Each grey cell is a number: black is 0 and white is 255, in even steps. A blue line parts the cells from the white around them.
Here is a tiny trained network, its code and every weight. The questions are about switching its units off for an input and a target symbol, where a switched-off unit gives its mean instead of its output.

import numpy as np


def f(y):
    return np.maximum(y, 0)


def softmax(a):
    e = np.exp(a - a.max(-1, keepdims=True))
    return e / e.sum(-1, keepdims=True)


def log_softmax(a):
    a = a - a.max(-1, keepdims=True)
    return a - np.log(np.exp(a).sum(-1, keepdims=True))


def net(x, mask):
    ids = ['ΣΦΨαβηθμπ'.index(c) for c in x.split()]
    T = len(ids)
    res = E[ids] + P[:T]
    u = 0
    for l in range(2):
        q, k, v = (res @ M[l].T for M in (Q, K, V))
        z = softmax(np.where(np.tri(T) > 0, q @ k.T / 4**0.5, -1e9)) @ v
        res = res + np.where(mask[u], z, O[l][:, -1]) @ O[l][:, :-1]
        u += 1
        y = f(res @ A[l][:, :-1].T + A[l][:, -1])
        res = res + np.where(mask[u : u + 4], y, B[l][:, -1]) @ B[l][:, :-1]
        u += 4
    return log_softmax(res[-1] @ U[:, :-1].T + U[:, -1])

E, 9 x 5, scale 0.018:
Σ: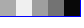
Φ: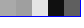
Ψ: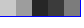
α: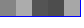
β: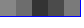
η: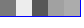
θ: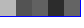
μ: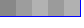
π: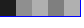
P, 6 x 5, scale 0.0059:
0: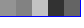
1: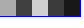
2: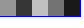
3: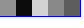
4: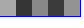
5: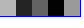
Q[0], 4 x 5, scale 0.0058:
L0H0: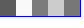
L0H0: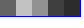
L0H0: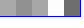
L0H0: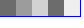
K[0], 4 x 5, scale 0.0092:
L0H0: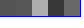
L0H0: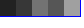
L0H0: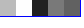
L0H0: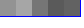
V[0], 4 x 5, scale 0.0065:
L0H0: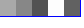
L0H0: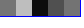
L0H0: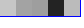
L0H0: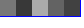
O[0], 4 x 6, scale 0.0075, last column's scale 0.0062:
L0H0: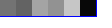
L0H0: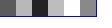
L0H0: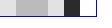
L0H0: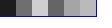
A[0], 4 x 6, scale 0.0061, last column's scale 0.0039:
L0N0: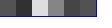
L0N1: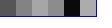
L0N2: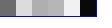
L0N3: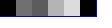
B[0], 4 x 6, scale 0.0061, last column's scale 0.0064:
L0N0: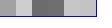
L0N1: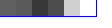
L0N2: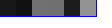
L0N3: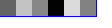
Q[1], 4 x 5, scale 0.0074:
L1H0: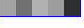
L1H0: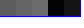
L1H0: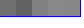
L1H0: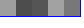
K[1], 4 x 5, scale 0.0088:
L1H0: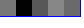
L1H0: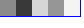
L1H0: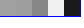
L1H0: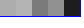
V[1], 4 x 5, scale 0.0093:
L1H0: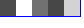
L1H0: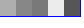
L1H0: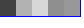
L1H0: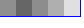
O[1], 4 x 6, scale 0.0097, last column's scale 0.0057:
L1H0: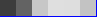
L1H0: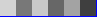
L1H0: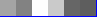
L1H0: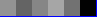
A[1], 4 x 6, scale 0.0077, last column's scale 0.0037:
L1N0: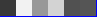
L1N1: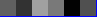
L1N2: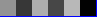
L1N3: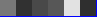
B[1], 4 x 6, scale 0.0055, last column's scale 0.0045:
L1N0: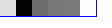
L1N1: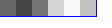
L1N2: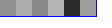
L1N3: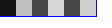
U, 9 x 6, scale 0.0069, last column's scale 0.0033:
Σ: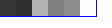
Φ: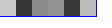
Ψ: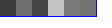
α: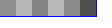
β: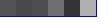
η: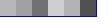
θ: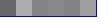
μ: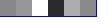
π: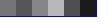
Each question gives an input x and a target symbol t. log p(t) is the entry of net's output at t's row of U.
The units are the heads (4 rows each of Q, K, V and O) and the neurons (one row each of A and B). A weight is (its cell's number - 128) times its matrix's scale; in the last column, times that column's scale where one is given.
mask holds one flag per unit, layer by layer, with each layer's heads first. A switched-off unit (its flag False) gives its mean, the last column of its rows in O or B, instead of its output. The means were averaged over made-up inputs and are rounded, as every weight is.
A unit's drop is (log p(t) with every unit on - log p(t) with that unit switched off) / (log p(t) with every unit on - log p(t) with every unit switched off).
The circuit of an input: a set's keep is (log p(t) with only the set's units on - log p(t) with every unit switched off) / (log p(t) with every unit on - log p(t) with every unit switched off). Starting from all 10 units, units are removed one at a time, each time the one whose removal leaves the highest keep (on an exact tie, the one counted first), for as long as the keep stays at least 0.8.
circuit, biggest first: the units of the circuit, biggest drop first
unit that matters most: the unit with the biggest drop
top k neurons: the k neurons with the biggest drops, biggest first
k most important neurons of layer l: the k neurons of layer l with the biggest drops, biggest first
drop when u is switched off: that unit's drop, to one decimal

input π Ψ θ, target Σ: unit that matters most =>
L1H0
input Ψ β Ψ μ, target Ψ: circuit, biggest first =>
(L1H0; L1N3)
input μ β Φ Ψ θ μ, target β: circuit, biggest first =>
(L1H0; L0H0)
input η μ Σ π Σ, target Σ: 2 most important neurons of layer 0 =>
(L0N3; L0N1)
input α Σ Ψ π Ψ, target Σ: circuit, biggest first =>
(L1H0; L0H0; L0N3)
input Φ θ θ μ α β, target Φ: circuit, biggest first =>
(L1H0; L0H0)
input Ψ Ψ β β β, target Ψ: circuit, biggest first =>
(L0H0; L1N3)
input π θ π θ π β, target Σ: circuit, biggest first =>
(L1H0; L0H0; L0N0)
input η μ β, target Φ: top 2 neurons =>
(L0N1; L0N0)
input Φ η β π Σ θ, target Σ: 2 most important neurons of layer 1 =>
(L1N1; L1N0)
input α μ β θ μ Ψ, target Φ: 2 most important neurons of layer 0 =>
(L0N1; L0N0)
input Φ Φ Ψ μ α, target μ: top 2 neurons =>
(L1N3; L1N0)
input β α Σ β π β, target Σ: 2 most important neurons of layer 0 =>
(L0N3; L0N1)
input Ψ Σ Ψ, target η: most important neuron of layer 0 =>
(L0N2)
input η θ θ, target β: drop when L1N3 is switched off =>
0.1
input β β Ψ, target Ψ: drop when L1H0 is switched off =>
0.7
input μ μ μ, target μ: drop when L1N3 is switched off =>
0.1
